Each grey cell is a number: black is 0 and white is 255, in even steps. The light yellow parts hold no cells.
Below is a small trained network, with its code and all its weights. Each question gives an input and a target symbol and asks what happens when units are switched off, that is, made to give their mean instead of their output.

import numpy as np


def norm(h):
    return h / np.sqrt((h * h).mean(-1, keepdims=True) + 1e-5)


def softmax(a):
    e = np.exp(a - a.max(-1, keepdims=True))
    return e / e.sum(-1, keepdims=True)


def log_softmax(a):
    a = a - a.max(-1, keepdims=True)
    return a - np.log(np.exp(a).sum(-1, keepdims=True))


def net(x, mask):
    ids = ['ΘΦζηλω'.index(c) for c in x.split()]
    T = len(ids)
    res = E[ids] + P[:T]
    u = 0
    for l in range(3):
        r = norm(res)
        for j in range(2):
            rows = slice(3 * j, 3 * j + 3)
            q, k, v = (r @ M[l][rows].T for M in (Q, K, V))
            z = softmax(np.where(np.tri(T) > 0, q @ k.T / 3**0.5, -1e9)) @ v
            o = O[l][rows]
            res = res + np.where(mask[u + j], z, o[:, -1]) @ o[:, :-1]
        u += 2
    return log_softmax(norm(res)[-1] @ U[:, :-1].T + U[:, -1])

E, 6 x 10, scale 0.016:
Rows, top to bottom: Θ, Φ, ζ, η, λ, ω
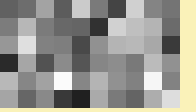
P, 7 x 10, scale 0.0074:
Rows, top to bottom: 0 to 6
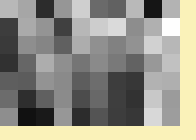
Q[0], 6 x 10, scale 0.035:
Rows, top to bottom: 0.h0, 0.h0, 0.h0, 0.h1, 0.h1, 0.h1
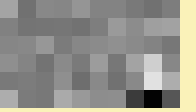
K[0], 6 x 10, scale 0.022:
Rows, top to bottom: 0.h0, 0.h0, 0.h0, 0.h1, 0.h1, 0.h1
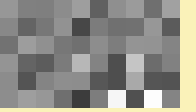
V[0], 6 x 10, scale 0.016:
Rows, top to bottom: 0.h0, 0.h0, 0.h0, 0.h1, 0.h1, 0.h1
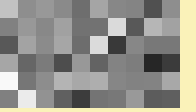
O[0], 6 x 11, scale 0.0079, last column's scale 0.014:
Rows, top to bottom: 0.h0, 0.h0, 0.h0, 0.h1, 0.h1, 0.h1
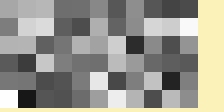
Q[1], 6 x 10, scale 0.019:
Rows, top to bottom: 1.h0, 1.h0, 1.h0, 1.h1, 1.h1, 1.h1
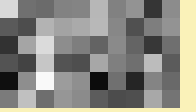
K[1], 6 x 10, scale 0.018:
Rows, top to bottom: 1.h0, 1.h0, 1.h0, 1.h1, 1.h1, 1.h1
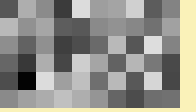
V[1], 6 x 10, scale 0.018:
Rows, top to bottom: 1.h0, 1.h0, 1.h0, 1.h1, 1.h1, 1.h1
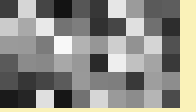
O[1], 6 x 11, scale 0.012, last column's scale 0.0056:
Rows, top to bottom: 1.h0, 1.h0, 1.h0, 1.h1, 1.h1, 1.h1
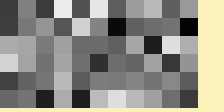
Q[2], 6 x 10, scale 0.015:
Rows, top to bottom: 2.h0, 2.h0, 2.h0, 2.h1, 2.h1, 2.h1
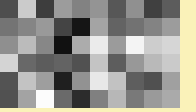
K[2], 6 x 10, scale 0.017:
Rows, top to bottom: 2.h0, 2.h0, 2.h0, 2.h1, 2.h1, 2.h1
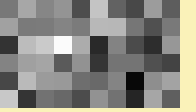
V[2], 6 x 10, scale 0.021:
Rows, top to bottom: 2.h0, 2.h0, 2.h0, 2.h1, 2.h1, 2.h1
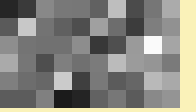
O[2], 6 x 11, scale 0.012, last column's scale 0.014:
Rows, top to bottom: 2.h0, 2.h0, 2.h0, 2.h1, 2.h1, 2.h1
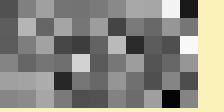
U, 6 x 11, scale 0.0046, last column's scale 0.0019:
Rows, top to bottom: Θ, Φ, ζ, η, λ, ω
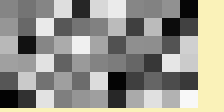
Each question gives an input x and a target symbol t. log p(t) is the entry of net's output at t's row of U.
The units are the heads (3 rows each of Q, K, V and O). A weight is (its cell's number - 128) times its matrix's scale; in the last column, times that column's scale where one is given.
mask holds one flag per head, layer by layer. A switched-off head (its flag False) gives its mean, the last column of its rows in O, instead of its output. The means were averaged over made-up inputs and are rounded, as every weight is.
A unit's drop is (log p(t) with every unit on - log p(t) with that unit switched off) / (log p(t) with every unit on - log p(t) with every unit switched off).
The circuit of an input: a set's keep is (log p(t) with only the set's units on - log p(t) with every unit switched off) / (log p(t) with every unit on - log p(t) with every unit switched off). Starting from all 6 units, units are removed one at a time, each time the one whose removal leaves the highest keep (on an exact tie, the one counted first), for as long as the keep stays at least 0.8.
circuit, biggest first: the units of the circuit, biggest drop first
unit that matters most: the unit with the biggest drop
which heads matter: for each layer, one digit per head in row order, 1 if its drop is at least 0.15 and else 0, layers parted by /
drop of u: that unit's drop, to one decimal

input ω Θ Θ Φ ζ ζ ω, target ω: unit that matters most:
0.h0
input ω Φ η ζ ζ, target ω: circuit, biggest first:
1.h1, 2.h0
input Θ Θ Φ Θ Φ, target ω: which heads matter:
10 / 10 / 10
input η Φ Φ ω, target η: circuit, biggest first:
0.h1, 1.h1
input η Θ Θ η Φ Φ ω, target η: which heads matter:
11 / 11 / 11
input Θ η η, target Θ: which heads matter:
01 / 11 / 00
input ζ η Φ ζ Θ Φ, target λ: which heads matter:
01 / 10 / 00
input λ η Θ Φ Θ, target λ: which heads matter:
01 / 00 / 10
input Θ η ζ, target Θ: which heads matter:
01 / 11 / 01
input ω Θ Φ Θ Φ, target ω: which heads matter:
10 / 00 / 10
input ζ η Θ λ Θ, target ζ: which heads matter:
11 / 00 / 01
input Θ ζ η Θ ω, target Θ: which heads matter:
11 / 01 / 00
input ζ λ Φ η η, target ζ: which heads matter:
01 / 00 / 00
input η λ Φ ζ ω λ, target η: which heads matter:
00 / 01 / 00
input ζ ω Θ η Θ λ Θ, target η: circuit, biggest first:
1.h0
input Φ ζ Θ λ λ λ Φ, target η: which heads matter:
01 / 10 / 00
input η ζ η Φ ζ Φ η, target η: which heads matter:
01 / 01 / 00
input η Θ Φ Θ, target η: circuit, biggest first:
2.h1, 0.h1
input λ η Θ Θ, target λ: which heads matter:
11 / 01 / 10
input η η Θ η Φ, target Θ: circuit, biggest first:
1.h1
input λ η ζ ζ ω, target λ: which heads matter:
01 / 00 / 10
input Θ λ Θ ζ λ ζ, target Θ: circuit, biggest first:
1.h1, 0.h1
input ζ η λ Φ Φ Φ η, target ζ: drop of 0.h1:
0.6
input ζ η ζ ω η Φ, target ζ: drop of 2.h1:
0.1
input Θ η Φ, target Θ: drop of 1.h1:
0.3
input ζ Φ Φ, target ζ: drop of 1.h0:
0.1
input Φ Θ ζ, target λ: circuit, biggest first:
1.h0
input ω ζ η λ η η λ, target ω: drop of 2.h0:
0.3
